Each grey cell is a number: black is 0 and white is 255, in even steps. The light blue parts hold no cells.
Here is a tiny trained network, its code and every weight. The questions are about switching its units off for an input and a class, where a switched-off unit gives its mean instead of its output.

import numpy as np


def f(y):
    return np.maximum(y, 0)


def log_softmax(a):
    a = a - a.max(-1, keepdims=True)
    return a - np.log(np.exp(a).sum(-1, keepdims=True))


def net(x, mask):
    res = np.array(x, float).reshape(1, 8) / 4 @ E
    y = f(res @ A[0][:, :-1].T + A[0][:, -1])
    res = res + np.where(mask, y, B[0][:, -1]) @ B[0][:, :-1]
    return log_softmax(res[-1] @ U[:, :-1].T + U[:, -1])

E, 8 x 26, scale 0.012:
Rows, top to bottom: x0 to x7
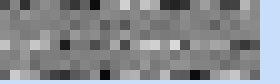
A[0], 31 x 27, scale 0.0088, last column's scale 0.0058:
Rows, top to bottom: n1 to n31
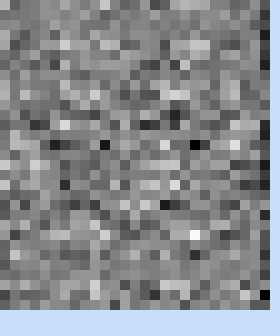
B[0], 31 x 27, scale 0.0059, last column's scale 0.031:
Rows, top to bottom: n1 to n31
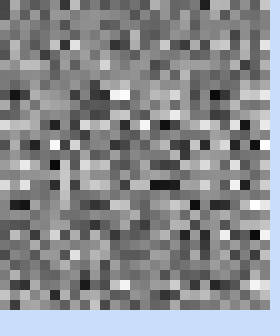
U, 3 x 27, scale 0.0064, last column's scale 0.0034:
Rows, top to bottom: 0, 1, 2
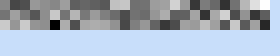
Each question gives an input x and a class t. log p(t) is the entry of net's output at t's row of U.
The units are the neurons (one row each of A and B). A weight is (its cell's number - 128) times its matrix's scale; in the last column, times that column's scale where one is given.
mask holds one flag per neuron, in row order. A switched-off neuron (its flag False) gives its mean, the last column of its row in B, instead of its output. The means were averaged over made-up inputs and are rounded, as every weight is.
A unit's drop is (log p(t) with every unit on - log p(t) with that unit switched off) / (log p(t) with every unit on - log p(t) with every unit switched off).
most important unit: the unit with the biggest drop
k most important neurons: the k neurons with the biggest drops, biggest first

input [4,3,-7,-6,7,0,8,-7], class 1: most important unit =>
n24
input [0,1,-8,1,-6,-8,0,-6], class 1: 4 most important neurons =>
n24, n5, n19, n17
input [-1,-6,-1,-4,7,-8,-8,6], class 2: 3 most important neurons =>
n19, n17, n24
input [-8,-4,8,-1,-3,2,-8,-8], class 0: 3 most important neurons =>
n10, n29, n15
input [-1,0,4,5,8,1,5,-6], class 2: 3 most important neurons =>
n19, n17, n15
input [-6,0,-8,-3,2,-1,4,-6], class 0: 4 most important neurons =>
n10, n29, n15, n23
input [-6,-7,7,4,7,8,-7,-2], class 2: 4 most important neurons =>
n19, n17, n21, n12
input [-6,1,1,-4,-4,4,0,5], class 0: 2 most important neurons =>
n10, n29
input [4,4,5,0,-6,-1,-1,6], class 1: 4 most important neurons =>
n15, n19, n26, n17
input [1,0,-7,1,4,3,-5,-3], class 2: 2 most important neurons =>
n15, n19
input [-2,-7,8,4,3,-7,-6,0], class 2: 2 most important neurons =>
n21, n19
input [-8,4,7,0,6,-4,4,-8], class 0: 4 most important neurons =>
n10, n29, n15, n23
